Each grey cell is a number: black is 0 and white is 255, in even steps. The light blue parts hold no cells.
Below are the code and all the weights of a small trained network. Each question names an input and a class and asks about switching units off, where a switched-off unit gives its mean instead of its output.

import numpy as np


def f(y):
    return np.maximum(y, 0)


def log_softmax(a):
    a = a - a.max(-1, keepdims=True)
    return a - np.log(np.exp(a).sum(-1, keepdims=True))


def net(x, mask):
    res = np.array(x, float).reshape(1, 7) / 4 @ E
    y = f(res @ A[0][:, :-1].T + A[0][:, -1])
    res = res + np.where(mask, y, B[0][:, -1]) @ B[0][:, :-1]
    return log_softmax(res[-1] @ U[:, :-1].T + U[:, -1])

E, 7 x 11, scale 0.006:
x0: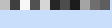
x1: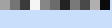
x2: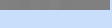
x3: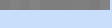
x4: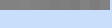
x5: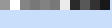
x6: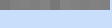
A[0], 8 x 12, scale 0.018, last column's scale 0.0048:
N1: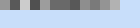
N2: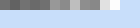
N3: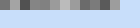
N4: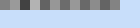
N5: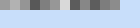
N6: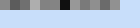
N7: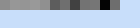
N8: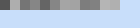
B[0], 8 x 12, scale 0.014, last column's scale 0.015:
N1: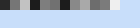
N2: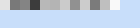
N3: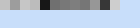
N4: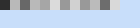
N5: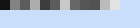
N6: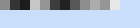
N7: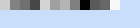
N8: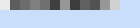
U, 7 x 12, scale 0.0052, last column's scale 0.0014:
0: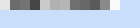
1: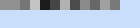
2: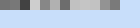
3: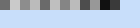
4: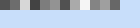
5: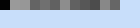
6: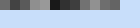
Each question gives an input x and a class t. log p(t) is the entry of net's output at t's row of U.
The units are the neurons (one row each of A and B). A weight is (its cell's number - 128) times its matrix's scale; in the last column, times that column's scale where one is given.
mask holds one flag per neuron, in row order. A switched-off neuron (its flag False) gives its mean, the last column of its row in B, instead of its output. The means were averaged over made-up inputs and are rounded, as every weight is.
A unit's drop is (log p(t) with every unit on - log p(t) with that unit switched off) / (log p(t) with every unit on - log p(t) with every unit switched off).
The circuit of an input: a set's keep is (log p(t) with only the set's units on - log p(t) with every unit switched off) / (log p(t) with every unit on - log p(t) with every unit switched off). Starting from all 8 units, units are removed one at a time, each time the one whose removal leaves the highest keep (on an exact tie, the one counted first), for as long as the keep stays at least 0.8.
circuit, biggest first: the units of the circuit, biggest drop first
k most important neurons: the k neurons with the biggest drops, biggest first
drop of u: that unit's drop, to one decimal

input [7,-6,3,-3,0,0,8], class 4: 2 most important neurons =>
(N1 N7)
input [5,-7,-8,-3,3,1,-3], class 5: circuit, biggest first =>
(N5)
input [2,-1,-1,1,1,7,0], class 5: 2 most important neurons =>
(N5 N2)
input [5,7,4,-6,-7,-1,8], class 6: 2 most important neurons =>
(N6 N2)
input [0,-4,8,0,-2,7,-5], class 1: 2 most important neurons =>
(N1 N3)
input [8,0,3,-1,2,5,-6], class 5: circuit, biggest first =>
(N1 N5)
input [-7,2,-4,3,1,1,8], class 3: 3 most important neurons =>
(N4 N3 N6)
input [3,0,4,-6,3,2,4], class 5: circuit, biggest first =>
(N2 N6)
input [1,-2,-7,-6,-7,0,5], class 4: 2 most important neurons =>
(N7 N6)
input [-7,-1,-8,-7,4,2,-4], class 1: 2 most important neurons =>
(N8 N7)
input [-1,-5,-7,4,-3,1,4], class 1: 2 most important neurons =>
(N7 N5)
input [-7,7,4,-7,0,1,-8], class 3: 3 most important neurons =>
(N3 N2 N4)
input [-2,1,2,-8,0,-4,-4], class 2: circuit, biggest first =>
(N7 N1)
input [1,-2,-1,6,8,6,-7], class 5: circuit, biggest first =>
(N5)
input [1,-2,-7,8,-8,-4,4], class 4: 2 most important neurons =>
(N7 N8)
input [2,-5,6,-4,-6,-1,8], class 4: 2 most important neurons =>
(N7 N1)
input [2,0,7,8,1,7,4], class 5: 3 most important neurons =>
(N5 N2 N8)
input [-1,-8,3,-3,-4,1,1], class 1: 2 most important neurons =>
(N5 N7)
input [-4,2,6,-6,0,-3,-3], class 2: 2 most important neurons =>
(N7 N4)
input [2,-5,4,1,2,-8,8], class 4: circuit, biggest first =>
(N1)
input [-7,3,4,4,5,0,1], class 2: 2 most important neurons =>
(N4 N7)
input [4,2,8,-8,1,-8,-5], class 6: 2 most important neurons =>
(N6 N4)
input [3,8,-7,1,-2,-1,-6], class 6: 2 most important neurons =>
(N6 N2)
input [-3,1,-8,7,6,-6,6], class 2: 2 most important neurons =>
(N7 N6)
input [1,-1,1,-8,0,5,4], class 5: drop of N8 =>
0.2
